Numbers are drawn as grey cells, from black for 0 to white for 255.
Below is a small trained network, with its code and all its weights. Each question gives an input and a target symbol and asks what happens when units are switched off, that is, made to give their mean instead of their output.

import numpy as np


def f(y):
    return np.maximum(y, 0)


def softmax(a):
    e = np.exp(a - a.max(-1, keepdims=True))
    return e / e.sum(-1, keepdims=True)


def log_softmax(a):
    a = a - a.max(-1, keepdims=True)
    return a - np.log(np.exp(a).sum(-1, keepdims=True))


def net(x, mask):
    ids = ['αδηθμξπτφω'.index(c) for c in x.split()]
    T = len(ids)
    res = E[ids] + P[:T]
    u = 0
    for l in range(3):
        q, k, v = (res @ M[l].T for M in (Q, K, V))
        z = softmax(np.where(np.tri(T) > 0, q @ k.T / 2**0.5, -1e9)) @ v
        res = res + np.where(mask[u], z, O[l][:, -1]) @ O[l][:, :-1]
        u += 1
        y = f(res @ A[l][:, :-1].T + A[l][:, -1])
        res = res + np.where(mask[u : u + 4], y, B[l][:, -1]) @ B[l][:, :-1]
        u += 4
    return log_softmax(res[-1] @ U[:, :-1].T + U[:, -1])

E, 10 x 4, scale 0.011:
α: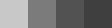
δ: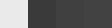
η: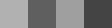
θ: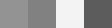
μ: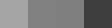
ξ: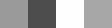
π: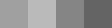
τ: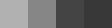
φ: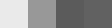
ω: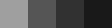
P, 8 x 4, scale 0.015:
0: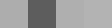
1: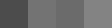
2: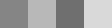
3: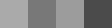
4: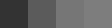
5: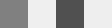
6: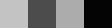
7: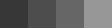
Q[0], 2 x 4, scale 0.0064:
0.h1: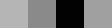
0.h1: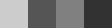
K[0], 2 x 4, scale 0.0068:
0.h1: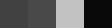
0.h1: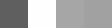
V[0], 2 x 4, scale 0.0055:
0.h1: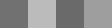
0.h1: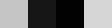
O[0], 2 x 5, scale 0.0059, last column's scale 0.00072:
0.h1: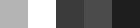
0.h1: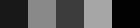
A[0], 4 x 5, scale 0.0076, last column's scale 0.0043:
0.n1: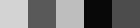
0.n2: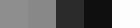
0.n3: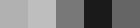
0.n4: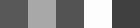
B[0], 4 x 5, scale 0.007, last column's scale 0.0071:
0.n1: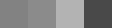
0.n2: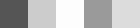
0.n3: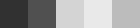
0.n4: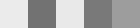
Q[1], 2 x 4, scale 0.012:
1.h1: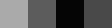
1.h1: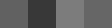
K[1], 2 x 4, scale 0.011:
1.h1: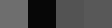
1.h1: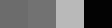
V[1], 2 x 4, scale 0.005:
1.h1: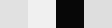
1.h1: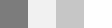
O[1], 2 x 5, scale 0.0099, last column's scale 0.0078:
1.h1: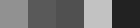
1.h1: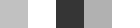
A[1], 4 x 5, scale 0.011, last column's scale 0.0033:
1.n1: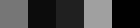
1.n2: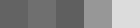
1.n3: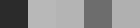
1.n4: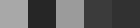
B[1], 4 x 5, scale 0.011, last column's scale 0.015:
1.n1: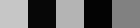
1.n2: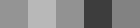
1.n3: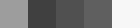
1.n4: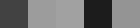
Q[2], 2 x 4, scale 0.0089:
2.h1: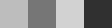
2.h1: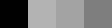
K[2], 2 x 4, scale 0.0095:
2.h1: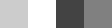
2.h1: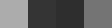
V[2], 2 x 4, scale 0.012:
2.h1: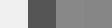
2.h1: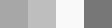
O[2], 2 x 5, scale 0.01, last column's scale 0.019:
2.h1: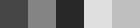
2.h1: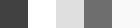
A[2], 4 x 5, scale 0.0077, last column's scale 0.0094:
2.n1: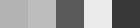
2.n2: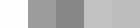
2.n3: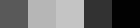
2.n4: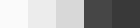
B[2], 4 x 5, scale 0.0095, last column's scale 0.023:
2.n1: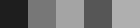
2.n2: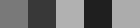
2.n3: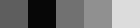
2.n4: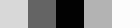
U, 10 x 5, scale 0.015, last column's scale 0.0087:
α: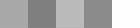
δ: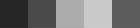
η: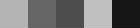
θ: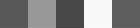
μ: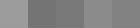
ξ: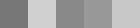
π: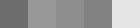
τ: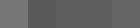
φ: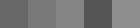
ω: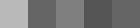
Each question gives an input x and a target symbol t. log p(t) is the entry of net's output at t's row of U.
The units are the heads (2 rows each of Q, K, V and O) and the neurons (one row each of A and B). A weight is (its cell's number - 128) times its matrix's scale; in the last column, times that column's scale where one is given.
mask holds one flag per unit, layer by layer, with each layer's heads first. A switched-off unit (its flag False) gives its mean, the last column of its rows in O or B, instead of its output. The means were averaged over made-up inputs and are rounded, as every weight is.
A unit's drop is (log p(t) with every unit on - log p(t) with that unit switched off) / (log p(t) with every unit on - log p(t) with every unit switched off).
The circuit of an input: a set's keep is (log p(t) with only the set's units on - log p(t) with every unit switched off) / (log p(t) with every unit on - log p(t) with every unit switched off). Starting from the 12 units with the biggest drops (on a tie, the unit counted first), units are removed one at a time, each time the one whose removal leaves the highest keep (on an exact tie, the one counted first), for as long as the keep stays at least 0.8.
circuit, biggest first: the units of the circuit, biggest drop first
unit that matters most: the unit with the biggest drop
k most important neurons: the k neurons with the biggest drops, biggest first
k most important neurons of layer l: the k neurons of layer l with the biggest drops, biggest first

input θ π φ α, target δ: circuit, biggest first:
(2.n4, 2.h1, 0.n3)
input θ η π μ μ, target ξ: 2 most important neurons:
(1.n3, 2.n4)
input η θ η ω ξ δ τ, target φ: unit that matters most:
2.h1
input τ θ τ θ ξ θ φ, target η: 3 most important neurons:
(1.n3, 2.n4, 0.n1)
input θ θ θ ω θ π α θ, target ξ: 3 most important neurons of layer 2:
(2.n4, 2.n3, 2.n2)
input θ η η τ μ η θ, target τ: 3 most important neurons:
(0.n1, 0.n2, 1.n3)
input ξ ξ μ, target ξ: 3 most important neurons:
(2.n3, 1.n3, 0.n1)
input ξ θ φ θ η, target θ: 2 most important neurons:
(2.n2, 1.n4)
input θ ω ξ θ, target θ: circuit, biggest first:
(2.h1, 1.h1, 2.n4)
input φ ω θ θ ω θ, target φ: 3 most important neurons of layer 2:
(2.n2, 2.n1, 2.n3)
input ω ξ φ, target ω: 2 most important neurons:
(2.n2, 1.n4)
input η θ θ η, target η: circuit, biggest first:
(2.n4, 1.h1)
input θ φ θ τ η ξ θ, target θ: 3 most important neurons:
(0.n4, 1.n3, 0.n3)
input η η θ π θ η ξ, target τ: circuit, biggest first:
(1.n4, 2.n3)
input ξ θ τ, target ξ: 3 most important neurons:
(1.n3, 2.n3, 0.n1)
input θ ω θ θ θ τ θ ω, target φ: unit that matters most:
2.n4
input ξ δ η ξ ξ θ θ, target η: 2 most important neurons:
(1.n3, 2.n4)
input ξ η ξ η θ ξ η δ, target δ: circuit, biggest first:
(0.n4, 2.h1, 1.h1)
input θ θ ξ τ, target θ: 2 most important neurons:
(1.n3, 0.n4)
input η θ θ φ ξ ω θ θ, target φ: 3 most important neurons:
(0.n2, 2.n4, 1.n3)
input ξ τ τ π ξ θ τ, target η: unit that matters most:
1.n3
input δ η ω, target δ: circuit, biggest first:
(2.n4, 1.h1)
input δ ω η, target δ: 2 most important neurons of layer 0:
(0.n2, 0.n1)
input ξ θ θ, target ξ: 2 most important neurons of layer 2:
(2.n3, 2.n2)
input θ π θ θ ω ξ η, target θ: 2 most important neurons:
(0.n4, 1.n3)
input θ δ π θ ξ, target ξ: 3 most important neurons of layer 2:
(2.n3, 2.n4, 2.n2)
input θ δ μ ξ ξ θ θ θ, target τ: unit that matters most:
1.h1
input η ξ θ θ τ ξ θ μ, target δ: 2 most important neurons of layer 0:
(0.n4, 0.n1)
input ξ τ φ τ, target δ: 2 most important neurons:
(2.n4, 0.n3)
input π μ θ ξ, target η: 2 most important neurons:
(1.n3, 2.n4)
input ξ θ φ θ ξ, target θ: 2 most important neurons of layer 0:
(0.n2, 0.n3)
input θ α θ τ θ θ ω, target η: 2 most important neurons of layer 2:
(2.n4, 2.n1)
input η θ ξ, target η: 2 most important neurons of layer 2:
(2.n4, 2.n2)
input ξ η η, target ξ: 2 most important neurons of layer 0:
(0.n1, 0.n4)
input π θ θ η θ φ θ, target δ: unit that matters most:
2.h1
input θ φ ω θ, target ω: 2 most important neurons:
(1.n3, 0.n1)
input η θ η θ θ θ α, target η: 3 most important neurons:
(1.n3, 2.n4, 0.n1)
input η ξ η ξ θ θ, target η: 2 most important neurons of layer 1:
(1.n4, 1.n3)
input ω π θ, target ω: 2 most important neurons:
(2.n2, 0.n1)
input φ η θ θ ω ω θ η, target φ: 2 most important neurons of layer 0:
(0.n4, 0.n1)
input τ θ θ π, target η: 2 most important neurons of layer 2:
(2.n4, 2.n1)
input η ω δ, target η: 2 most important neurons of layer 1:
(1.n4, 1.n3)
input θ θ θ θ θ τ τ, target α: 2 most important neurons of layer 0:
(0.n2, 0.n3)
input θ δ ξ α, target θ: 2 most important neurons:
(0.n4, 1.n3)
